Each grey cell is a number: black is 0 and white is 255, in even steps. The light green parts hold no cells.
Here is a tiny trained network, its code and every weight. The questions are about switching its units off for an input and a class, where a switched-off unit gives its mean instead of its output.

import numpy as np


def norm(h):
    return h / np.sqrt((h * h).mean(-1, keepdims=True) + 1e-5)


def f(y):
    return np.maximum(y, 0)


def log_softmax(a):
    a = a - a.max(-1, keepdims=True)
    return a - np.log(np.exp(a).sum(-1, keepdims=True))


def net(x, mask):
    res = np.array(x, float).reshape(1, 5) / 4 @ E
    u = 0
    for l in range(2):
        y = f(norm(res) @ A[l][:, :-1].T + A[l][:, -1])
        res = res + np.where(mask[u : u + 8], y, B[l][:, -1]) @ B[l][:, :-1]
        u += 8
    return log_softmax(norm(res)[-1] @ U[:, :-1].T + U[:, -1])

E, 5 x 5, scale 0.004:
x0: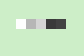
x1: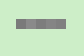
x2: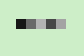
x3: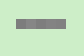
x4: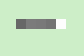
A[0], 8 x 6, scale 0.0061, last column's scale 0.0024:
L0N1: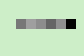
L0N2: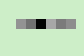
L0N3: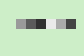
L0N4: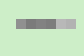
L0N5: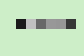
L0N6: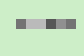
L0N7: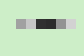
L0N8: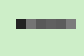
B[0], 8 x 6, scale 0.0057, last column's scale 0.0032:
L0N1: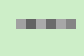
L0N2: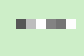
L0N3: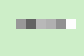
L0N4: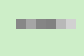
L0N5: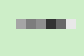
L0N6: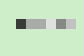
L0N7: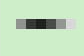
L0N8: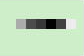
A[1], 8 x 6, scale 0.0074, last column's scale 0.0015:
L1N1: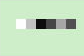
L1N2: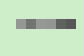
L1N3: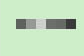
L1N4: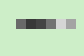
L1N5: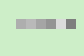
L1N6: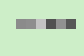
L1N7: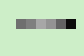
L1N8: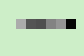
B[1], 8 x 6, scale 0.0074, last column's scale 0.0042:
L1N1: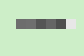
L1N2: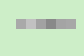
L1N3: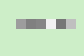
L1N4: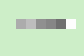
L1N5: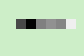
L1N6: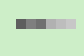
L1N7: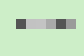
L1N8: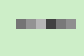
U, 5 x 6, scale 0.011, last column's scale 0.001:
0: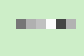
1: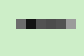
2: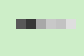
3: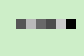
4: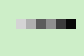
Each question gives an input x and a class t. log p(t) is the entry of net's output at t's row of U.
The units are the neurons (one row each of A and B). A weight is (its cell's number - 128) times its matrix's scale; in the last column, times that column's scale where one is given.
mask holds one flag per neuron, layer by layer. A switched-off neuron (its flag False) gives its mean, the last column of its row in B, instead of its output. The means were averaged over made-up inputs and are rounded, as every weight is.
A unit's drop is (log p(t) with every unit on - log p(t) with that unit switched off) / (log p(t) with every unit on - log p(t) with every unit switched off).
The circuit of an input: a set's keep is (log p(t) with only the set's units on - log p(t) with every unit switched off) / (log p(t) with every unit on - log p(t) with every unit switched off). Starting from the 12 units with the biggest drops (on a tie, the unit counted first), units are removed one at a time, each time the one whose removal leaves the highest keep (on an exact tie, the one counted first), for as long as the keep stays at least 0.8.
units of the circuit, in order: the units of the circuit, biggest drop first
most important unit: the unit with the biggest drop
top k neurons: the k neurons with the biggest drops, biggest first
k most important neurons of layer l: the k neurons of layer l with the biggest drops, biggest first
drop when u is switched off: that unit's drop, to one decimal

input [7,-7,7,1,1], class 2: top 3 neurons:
(L1N6; L1N4; L0N2)
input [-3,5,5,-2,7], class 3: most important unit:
L1N4
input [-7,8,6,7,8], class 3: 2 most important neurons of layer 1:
(L1N4; L1N5)
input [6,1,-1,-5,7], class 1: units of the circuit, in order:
(L1N1; L1N5)
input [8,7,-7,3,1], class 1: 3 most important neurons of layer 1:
(L1N1; L1N4; L1N3)
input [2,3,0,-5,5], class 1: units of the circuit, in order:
(L0N2; L1N1)
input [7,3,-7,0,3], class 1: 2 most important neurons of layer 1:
(L1N1; L1N4)
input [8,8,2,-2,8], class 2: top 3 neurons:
(L0N6; L0N8; L1N5)
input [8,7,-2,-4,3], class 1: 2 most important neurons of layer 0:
(L0N7; L0N2)
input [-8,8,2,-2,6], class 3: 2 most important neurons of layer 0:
(L0N8; L0N5)
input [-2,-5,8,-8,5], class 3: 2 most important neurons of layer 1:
(L1N5; L1N4)
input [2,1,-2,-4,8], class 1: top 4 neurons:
(L1N5; L1N1; L0N7; L0N2)
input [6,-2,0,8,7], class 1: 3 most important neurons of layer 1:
(L1N5; L1N1; L1N3)
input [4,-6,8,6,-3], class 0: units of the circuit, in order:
(L1N3)
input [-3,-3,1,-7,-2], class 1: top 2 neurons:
(L0N8; L1N4)
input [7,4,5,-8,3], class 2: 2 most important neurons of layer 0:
(L0N2; L0N7)
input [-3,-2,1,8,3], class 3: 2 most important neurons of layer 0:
(L0N8; L0N6)
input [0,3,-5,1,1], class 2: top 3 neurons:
(L0N2; L1N5; L0N7)
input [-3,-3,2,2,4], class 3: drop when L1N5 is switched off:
0.1
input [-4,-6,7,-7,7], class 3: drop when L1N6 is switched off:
0.0
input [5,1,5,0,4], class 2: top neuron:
(L1N5)
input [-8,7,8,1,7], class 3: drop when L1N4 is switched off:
0.3
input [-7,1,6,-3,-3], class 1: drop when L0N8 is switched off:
0.5
